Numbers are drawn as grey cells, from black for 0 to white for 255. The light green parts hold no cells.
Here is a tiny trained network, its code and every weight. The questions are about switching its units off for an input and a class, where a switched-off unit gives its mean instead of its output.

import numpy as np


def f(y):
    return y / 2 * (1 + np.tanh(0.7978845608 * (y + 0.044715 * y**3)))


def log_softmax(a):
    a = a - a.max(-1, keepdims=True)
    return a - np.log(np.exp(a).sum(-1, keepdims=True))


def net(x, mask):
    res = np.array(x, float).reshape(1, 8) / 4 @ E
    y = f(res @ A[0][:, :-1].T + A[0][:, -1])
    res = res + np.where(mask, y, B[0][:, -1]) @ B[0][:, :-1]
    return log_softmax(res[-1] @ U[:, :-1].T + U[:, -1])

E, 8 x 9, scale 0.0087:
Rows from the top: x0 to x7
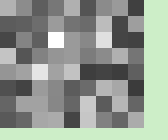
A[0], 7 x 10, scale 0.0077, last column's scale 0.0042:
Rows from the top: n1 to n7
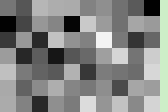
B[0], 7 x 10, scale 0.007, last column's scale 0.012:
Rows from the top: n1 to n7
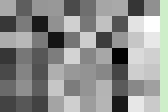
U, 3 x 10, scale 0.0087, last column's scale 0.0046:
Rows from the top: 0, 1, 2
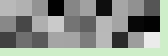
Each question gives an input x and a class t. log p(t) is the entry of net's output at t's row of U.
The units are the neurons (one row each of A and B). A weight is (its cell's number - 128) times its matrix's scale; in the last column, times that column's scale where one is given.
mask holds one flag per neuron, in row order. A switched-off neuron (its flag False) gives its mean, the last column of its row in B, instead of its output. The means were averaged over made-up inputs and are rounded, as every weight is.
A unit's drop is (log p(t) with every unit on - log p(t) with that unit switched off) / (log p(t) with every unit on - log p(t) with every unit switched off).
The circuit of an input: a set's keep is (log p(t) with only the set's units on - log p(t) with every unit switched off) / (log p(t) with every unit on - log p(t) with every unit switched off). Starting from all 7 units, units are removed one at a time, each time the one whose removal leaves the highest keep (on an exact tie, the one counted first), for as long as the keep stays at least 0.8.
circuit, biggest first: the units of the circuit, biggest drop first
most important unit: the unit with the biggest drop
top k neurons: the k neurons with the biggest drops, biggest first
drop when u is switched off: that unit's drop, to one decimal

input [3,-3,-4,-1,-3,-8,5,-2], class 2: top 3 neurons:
[n7 n3 n4]
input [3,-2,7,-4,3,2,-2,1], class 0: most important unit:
n3
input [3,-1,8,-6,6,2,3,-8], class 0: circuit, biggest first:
[n3 n2]
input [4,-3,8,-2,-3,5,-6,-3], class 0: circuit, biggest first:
[n3 n2]
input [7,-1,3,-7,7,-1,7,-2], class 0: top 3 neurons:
[n2 n7 n4]
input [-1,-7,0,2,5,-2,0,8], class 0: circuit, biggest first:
[n2 n7]
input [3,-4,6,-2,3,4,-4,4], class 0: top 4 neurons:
[n3 n2 n7 n4]
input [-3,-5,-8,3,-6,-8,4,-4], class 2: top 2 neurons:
[n7 n4]
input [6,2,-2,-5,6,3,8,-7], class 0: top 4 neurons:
[n2 n7 n4 n6]
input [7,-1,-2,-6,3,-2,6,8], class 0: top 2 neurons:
[n7 n4]
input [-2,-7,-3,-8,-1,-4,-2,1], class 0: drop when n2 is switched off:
0.1
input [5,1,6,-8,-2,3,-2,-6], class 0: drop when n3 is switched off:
0.4
